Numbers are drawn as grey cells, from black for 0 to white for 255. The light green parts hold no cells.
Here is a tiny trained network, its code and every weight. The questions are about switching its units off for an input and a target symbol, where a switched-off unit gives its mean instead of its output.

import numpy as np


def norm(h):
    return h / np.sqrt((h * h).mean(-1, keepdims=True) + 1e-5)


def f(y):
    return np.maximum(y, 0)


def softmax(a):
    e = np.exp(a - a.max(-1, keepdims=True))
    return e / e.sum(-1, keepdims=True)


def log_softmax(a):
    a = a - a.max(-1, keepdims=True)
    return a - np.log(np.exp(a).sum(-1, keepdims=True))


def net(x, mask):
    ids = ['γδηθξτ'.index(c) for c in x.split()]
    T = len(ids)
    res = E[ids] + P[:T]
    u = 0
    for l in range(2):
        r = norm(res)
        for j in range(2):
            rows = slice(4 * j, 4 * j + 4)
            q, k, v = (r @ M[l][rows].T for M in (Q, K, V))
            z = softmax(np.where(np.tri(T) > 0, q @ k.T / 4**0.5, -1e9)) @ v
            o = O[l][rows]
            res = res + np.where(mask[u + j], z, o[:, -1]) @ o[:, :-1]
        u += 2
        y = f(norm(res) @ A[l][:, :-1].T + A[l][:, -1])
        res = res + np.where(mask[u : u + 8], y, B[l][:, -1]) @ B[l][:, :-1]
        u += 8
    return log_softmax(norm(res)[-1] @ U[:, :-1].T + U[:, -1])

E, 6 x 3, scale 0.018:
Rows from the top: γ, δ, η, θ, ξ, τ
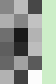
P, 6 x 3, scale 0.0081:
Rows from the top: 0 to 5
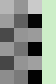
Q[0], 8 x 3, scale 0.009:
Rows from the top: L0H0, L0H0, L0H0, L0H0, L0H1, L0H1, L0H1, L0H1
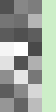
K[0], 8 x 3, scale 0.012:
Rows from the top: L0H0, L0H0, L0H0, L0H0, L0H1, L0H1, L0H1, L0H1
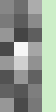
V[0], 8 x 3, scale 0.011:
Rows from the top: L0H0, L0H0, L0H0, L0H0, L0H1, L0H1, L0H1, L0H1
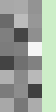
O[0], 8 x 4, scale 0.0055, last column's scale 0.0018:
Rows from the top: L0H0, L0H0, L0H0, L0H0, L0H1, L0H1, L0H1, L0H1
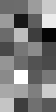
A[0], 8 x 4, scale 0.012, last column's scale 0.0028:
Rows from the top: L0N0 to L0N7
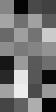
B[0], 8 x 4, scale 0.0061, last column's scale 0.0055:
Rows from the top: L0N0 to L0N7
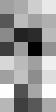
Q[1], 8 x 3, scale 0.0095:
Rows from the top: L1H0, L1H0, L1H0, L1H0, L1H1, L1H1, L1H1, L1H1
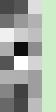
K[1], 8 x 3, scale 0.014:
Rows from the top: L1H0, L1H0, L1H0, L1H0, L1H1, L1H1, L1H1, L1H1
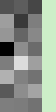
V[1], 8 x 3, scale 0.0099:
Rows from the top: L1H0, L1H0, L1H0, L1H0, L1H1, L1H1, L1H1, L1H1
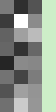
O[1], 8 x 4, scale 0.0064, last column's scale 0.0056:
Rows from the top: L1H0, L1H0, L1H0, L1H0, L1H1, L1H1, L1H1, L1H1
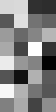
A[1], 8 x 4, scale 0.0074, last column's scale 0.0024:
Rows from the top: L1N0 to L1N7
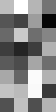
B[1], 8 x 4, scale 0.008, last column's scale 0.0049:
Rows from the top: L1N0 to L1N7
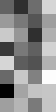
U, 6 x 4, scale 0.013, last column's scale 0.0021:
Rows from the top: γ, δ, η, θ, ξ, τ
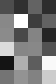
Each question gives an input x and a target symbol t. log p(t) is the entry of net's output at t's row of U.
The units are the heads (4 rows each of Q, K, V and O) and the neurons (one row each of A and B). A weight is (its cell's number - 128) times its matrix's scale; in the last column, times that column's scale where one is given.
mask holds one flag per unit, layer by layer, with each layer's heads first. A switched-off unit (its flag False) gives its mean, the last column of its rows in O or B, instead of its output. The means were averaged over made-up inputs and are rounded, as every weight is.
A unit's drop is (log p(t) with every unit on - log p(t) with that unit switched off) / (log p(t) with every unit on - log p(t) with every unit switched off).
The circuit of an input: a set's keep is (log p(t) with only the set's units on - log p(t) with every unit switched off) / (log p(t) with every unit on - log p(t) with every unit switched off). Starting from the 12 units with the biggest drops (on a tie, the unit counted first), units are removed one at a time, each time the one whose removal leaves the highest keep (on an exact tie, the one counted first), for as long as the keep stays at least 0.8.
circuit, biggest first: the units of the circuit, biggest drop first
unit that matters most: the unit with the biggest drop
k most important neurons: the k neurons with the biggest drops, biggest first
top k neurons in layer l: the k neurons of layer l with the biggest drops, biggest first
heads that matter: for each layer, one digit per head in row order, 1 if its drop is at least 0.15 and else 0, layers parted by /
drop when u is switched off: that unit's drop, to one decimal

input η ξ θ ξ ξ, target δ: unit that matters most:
L0N5
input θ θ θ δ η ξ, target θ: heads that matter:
00 / 10
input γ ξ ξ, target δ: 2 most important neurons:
(L0N4; L0N5)
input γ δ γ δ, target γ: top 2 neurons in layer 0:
(L0N4; L0N6)
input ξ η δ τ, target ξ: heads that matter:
10 / 00
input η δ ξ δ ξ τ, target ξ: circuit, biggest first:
(L0H0; L1N6; L0N6)
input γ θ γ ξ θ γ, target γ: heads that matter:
10 / 01
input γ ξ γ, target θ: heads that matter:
10 / 00
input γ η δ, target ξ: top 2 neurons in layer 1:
(L1N6; L1N5)
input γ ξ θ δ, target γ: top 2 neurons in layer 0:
(L0N5; L0N4)
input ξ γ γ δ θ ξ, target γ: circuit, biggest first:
(L0H0; L1H1; L1N5)
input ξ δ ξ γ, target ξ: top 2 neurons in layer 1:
(L1N3; L1N4)
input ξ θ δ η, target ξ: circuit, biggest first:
(L0H0; L0N6)
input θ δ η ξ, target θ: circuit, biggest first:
(L0N6; L1H0; L0N4)
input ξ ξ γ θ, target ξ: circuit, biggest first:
(L0H0)
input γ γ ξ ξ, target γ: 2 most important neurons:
(L0N6; L1N5)
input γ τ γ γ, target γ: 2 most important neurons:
(L0N6; L0N4)
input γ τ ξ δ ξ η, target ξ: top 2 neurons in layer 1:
(L1N3; L1N0)
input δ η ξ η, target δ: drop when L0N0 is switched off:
0.9
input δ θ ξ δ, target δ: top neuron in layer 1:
(L1N7)
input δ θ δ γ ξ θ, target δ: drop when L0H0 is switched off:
1.0
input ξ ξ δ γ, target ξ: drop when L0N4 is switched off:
0.2
